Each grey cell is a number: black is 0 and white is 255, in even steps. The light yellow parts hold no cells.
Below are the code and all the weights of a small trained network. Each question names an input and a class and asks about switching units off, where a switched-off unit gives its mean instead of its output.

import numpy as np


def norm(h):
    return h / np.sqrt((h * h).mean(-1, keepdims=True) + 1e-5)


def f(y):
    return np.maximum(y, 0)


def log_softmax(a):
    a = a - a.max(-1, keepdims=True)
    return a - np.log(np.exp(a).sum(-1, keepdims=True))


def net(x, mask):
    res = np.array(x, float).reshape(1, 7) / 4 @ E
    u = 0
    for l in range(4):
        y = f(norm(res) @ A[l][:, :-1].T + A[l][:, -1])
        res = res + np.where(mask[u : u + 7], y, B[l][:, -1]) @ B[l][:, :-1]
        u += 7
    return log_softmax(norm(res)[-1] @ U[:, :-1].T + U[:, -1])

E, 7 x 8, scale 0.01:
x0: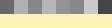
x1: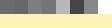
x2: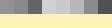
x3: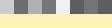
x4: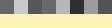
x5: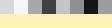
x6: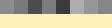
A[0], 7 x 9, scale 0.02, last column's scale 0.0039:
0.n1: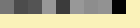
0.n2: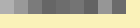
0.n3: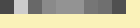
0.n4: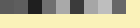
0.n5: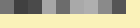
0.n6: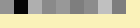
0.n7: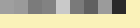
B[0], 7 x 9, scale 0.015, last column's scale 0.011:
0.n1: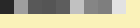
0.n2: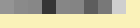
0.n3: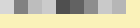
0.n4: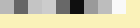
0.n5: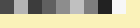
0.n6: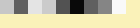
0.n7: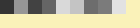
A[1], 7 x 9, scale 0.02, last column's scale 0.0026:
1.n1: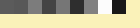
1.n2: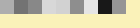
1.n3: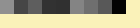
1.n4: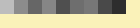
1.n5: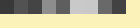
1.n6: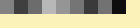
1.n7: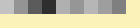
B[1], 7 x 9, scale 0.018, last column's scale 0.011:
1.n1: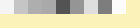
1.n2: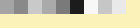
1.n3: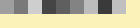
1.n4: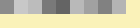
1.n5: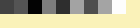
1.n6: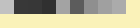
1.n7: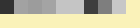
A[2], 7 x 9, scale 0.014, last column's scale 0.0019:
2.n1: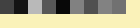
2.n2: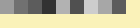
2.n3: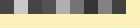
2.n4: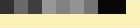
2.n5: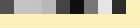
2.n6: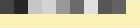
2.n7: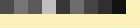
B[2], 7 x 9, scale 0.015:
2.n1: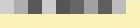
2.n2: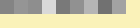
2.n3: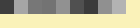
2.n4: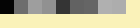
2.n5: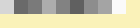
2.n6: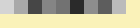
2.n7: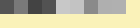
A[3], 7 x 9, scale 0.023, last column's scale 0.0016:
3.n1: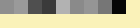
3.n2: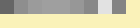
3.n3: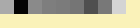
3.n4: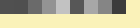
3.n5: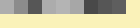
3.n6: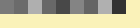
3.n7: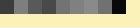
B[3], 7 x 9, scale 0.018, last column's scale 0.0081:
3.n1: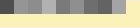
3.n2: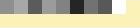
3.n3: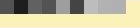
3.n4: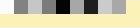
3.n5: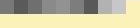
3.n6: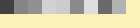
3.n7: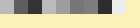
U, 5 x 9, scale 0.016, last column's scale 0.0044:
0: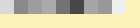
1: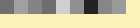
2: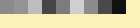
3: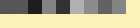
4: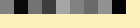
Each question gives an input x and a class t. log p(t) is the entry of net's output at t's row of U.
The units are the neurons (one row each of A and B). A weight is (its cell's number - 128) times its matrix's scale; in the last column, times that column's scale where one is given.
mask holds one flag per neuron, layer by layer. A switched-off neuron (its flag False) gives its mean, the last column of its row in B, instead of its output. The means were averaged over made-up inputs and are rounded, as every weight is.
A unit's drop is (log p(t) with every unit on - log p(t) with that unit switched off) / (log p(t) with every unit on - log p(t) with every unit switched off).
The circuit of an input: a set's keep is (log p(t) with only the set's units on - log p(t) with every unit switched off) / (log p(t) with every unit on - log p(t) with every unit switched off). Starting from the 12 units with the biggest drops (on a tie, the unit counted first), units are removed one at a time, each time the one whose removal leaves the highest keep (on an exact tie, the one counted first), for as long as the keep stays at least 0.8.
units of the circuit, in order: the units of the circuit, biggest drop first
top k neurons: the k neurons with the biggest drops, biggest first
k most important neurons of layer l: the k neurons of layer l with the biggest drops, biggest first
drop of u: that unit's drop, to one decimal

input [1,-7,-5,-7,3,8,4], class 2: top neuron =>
0.n4
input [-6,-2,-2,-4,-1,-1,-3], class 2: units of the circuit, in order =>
1.n3, 0.n4, 2.n5
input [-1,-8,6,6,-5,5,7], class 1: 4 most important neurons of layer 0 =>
0.n6, 0.n4, 0.n3, 0.n2
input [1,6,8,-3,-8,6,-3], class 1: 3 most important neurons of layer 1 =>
1.n2, 1.n1, 1.n3
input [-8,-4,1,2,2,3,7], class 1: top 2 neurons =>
1.n7, 0.n6
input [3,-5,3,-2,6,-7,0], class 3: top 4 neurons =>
1.n5, 0.n6, 0.n5, 0.n4
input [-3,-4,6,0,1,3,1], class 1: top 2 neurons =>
0.n6, 0.n4
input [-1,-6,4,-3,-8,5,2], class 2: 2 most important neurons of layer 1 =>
1.n3, 1.n4
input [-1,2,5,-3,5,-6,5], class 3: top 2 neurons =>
0.n1, 0.n5
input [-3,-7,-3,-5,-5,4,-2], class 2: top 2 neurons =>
0.n7, 0.n5
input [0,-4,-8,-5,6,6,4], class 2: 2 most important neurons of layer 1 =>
1.n2, 1.n3
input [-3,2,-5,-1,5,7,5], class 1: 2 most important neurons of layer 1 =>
1.n7, 1.n2
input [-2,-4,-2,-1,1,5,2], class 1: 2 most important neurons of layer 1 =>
1.n7, 1.n1
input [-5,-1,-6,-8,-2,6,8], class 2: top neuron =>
0.n5
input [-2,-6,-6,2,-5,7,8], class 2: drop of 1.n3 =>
0.2
